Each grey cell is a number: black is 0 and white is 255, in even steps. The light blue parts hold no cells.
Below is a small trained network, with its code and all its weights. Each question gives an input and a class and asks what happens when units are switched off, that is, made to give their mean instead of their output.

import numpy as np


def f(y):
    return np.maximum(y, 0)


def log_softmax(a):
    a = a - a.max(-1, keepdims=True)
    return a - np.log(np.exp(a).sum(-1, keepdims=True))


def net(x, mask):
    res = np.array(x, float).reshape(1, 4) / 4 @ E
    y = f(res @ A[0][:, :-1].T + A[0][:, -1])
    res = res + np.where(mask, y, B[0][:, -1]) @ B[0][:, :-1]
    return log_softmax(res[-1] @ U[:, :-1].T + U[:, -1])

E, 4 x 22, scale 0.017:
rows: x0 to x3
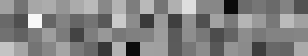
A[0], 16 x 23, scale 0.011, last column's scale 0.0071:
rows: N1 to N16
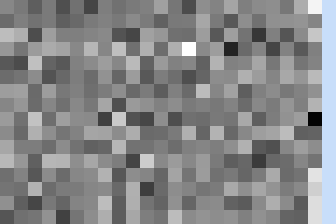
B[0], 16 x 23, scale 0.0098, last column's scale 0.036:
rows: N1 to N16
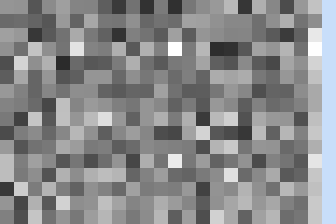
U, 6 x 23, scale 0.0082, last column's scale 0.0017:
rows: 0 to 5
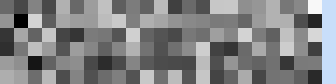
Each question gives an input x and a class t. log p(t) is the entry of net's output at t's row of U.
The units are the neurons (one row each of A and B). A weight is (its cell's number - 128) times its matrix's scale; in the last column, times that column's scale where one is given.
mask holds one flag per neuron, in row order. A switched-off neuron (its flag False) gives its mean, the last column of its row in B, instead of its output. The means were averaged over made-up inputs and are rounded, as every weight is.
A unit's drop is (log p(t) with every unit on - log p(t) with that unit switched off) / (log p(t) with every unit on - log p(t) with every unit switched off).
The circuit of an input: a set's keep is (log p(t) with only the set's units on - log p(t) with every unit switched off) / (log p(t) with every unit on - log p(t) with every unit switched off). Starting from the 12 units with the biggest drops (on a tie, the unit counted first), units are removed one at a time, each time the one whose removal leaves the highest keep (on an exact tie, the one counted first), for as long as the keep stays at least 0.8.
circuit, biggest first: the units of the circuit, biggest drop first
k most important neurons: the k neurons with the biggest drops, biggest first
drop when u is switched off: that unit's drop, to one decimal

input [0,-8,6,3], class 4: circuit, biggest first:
(N3)
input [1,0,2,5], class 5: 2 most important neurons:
(N16; N15)
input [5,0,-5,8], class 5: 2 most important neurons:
(N12; N16)
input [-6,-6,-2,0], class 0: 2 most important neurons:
(N5; N13)
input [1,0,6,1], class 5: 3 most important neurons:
(N9; N16; N15)
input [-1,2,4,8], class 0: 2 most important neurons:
(N9; N4)
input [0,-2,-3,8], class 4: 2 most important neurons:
(N4; N3)
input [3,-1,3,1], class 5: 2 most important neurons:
(N9; N16)
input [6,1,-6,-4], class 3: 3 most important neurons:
(N10; N9; N5)
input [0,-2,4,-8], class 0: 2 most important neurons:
(N4; N12)
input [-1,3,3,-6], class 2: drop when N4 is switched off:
0.3
